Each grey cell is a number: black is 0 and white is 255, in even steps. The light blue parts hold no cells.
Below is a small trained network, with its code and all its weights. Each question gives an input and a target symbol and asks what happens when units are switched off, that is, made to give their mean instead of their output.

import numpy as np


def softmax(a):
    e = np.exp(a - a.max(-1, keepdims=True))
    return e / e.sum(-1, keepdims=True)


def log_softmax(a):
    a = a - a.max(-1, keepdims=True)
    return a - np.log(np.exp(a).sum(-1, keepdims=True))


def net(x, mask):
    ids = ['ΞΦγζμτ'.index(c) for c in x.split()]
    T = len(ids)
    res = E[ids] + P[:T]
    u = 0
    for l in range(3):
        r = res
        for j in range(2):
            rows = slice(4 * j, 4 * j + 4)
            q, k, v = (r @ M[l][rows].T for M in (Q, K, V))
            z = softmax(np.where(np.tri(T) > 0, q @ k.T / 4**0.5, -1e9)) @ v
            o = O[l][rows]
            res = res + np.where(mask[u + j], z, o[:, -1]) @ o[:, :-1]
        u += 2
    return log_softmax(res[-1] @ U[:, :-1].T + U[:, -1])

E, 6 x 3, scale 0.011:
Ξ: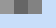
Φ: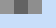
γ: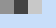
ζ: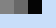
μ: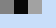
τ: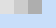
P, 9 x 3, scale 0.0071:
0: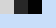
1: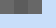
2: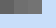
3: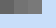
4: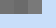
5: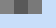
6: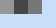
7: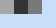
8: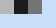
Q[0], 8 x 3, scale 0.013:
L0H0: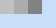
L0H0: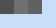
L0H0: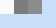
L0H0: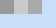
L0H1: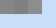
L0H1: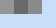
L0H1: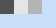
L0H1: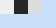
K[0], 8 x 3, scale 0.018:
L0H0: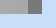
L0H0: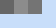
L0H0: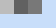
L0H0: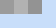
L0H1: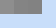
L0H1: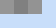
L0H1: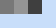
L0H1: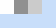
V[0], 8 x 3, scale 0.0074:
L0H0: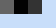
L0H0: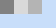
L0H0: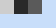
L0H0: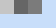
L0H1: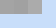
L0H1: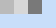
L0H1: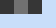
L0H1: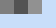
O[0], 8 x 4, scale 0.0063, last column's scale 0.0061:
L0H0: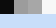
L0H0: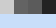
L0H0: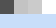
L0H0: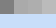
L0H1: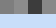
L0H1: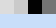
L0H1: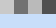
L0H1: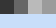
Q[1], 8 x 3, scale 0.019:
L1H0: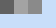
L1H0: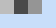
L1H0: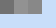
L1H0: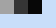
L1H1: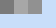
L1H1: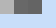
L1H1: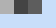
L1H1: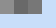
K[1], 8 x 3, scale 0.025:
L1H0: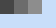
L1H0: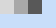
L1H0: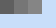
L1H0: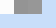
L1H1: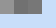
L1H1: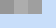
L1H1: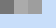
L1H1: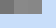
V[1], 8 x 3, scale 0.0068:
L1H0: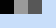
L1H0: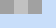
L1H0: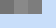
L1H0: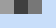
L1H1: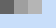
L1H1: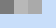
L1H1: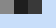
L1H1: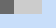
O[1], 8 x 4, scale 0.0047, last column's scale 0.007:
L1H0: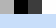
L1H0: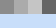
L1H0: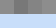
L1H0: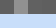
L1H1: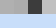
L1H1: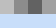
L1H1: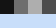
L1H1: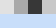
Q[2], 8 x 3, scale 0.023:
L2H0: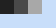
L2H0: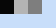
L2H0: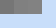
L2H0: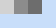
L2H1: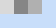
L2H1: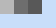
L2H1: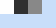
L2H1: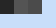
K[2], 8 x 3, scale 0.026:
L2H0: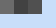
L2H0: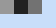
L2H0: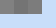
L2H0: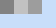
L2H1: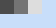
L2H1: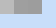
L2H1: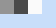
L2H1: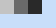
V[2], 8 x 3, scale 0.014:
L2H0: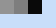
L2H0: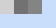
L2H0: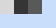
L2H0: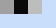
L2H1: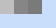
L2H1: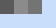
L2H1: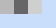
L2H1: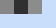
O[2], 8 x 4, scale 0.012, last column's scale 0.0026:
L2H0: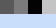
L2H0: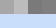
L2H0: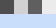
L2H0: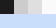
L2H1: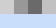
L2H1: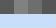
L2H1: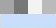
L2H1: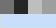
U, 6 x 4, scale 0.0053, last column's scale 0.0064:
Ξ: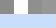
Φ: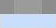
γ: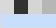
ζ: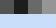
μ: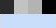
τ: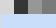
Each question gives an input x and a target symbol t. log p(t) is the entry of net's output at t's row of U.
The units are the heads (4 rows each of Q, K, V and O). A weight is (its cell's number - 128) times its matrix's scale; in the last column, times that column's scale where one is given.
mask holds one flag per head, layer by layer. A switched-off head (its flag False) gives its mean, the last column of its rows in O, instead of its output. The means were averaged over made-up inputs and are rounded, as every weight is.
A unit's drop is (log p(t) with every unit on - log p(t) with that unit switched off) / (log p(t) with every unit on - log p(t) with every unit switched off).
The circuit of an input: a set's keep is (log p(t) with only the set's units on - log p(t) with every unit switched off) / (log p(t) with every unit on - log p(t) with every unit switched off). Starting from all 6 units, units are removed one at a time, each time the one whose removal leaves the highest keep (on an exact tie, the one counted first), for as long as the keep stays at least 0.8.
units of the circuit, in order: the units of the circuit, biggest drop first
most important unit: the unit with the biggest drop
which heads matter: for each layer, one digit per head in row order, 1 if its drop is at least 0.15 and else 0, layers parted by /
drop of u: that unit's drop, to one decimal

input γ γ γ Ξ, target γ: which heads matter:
11 / 00 / 11
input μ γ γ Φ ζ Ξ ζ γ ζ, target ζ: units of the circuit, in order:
L0H0, L2H1, L2H0
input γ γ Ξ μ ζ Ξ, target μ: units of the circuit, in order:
L2H0, L0H1
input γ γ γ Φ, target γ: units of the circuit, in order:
L0H0, L2H0, L0H1
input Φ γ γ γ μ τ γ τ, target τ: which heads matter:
11 / 10 / 10
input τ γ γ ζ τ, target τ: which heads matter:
01 / 10 / 10
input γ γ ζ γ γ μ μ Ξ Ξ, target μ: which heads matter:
01 / 00 / 10
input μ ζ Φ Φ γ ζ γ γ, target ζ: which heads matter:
11 / 00 / 11
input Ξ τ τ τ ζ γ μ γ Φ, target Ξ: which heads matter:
11 / 01 / 01
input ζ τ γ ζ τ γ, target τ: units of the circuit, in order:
L0H0, L0H1, L2H0, L1H0
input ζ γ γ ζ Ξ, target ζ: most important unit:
L2H1
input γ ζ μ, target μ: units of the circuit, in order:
L0H1, L2H0
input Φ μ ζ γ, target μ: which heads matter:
01 / 00 / 11
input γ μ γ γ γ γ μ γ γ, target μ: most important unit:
L2H0
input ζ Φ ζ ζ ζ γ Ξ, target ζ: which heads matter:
00 / 00 / 11
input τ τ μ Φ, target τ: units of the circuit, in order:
L0H0, L2H0, L1H0
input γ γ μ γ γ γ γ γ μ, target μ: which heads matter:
01 / 00 / 10
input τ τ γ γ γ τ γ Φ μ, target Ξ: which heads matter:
11 / 00 / 01
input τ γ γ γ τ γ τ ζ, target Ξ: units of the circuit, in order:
L2H1, L0H1
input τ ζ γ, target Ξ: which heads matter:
01 / 11 / 01
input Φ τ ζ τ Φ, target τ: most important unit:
L1H0
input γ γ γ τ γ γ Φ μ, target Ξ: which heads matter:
11 / 00 / 11
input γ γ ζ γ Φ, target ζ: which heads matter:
10 / 00 / 11
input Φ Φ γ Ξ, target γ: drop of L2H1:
0.2
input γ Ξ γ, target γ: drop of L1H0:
0.1
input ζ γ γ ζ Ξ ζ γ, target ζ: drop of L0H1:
0.0
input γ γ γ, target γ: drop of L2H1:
0.4
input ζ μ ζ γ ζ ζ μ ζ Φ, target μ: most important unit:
L0H1
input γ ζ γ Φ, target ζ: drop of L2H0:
0.2
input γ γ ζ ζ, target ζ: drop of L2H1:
0.5
